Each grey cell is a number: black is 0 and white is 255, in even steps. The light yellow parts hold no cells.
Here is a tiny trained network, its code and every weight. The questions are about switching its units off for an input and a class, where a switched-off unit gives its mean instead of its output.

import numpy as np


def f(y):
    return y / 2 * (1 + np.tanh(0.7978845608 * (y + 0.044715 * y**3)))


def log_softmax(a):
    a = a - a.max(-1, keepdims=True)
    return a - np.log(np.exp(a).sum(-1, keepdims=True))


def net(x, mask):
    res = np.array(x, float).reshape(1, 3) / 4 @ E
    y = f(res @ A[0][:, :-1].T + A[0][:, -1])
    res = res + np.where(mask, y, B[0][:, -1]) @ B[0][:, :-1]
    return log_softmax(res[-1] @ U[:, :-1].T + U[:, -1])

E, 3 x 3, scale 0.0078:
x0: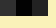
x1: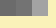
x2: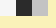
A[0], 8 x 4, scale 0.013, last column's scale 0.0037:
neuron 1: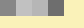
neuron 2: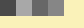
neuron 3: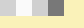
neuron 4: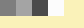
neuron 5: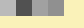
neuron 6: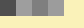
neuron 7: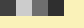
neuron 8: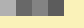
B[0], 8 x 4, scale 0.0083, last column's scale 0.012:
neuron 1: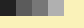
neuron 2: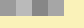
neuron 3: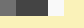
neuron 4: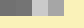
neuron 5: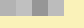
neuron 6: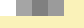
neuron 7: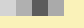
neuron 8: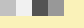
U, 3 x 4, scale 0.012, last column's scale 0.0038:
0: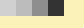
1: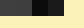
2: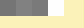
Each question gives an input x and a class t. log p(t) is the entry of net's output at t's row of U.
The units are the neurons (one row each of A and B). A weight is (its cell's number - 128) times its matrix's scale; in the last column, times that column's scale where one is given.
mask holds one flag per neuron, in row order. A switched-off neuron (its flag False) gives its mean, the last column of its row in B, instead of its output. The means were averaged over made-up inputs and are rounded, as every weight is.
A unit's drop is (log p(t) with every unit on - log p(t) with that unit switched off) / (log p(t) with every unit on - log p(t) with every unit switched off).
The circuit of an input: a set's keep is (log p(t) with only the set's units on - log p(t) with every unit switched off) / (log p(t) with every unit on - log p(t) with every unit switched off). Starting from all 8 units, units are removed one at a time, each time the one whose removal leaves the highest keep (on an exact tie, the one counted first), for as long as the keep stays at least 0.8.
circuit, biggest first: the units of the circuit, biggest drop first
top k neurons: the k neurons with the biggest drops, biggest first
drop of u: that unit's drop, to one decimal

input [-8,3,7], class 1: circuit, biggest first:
[neuron 3]
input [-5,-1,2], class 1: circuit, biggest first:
[neuron 3; neuron 1]
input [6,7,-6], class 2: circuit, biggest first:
[neuron 3; neuron 6]
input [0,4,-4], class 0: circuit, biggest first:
[neuron 3; neuron 6]
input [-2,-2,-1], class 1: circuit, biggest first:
[neuron 5; neuron 8]
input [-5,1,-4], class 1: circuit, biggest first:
[neuron 3; neuron 1]
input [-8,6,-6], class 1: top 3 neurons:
[neuron 3; neuron 1; neuron 5]
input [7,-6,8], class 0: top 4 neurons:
[neuron 5; neuron 3; neuron 8; neuron 1]
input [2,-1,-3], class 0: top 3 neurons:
[neuron 3; neuron 1; neuron 6]
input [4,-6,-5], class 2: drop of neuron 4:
0.1
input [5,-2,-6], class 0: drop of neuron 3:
0.2
